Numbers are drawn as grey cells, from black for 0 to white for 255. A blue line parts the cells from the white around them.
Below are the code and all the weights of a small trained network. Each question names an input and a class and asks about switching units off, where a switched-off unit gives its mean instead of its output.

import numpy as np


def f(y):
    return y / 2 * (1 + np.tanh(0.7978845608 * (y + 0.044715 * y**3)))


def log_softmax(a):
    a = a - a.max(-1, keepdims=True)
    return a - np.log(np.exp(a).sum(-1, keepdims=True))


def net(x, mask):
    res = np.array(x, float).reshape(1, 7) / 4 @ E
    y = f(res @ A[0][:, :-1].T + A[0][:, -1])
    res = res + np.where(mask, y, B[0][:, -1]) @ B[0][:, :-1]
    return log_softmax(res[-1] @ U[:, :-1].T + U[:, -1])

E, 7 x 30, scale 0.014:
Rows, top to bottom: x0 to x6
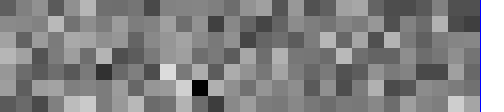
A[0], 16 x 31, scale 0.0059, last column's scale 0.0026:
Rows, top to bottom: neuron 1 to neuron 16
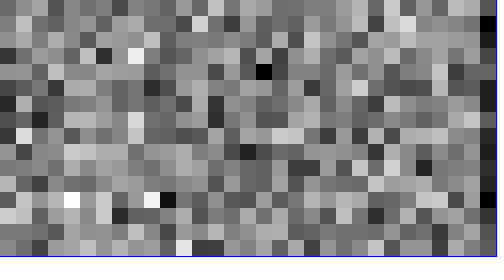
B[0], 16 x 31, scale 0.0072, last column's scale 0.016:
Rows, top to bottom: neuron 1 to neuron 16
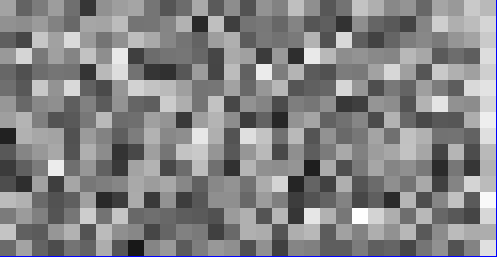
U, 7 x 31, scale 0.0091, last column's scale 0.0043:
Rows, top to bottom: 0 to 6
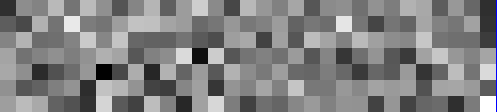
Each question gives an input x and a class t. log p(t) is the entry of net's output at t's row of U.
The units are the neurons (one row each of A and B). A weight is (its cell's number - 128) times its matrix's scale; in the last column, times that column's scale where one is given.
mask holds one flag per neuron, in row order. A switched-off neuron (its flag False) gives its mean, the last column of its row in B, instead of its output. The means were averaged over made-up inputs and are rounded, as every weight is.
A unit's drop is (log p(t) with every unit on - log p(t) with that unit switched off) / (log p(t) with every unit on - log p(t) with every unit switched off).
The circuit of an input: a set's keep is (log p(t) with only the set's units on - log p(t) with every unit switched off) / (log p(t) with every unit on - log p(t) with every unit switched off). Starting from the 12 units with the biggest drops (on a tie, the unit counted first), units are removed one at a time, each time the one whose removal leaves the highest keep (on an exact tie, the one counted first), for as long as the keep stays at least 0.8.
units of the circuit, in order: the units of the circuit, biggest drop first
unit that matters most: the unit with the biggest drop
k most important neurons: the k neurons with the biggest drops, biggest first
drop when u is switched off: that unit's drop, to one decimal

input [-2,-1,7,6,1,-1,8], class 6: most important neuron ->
(neuron 8)
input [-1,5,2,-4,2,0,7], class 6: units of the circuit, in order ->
(neuron 8; neuron 16)
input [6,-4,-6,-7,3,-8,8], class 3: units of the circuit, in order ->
(neuron 7; neuron 2)
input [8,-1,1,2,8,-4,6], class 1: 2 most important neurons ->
(neuron 6; neuron 13)
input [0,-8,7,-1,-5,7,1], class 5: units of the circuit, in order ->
(neuron 1; neuron 15)
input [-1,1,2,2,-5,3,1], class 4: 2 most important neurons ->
(neuron 13; neuron 2)
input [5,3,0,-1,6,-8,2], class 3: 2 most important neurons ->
(neuron 2; neuron 7)
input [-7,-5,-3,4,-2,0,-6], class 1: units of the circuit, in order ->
(neuron 3; neuron 8)
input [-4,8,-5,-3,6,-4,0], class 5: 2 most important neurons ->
(neuron 5; neuron 13)
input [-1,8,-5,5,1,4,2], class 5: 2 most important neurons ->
(neuron 5; neuron 4)
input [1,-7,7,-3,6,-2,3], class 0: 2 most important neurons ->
(neuron 11; neuron 13)
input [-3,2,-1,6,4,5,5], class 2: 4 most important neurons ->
(neuron 14; neuron 13; neuron 2; neuron 7)
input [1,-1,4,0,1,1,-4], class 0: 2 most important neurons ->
(neuron 8; neuron 16)
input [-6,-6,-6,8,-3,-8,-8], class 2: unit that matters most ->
neuron 14
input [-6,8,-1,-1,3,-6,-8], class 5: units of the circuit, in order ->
(neuron 5; neuron 8)
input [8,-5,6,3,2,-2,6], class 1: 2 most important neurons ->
(neuron 6; neuron 9)
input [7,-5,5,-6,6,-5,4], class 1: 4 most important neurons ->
(neuron 6; neuron 13; neuron 14; neuron 9)
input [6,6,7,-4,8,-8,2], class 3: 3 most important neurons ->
(neuron 2; neuron 7; neuron 13)
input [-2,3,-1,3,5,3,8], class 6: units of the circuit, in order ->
(neuron 16; neuron 8)
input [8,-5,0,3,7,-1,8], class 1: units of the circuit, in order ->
(neuron 6)
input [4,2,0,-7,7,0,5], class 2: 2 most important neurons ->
(neuron 4; neuron 13)
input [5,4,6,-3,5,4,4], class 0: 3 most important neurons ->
(neuron 11; neuron 13; neuron 10)
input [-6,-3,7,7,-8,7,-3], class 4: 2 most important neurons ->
(neuron 13; neuron 9)
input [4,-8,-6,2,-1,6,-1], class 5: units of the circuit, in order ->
(neuron 1; neuron 15)
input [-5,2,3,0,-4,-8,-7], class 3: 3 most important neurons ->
(neuron 2; neuron 8; neuron 7)
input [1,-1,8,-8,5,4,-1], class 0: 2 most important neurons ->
(neuron 11; neuron 14)
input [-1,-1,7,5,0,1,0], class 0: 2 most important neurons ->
(neuron 10; neuron 11)
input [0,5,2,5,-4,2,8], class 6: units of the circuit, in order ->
(neuron 16; neuron 8)
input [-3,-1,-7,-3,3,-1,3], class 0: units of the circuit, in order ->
(neuron 9)
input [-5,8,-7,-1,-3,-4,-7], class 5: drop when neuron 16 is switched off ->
0.1
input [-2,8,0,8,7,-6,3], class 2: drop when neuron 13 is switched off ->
0.3
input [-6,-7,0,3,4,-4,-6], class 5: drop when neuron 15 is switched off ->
0.2
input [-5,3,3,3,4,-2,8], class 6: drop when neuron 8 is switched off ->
0.6
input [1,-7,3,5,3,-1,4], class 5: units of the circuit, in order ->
(neuron 15)
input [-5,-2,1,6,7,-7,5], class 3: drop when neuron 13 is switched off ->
0.3
